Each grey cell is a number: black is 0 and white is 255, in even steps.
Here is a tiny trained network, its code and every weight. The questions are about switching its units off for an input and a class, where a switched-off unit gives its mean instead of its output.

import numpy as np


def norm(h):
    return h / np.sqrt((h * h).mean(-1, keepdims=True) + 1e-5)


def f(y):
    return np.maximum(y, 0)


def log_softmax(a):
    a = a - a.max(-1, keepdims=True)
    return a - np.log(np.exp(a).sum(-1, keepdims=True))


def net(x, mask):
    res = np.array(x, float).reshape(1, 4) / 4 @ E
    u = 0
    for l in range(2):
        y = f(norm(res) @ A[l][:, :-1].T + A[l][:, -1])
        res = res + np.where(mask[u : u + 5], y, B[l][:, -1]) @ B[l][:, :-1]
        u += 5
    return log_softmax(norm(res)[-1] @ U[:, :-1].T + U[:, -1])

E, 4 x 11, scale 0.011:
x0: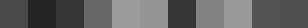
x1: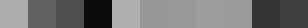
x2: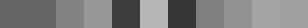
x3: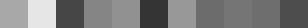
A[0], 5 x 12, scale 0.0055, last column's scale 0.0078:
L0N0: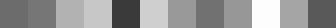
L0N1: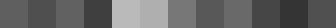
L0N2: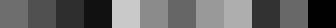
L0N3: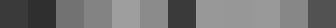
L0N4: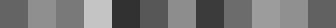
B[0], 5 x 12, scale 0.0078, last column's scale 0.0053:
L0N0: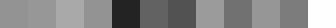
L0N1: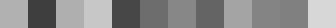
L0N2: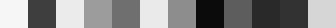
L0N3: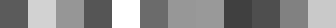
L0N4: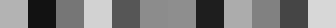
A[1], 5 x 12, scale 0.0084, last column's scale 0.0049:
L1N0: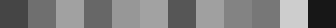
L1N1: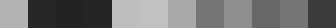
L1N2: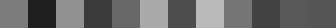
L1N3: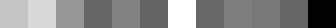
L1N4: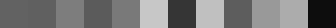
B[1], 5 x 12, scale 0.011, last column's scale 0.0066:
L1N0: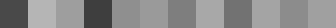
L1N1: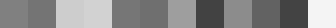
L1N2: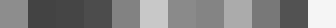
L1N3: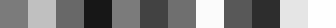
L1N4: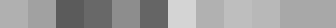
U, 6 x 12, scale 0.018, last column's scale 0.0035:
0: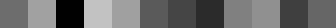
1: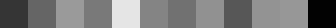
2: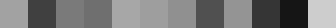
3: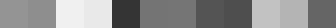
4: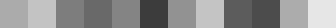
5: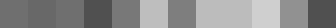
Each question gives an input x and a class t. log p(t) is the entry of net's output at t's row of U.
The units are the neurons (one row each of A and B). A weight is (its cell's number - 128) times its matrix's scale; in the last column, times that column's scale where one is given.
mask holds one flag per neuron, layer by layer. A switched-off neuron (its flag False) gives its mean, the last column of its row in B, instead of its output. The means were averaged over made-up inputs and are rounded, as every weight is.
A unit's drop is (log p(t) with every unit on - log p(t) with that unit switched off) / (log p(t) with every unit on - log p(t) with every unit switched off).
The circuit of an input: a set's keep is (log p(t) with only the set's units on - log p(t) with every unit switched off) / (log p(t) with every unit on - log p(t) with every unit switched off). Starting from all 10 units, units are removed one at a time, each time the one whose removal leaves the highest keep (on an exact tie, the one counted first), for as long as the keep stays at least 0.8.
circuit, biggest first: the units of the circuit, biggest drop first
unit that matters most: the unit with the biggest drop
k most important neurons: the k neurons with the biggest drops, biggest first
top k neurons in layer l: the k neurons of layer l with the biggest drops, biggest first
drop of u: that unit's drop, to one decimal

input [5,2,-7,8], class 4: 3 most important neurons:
(L1N3; L0N4; L1N2)
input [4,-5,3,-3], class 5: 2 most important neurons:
(L1N1; L1N4)
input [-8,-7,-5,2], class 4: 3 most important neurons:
(L1N3; L1N1; L0N1)
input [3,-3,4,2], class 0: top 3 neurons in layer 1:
(L1N1; L1N3; L1N0)
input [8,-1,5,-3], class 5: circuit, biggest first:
(L1N4)
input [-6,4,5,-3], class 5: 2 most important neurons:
(L1N1; L0N1)
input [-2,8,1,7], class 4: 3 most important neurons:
(L1N3; L0N4; L1N2)
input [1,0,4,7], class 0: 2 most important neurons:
(L1N3; L0N3)
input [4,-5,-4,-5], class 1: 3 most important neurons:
(L0N3; L1N3; L1N2)
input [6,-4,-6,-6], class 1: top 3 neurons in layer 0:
(L0N3; L0N2; L0N4)
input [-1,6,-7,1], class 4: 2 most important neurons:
(L1N3; L0N4)
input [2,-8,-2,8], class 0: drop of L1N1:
0.3
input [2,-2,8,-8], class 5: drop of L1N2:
0.0
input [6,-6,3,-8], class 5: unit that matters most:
L1N4
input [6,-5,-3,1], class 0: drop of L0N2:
0.1
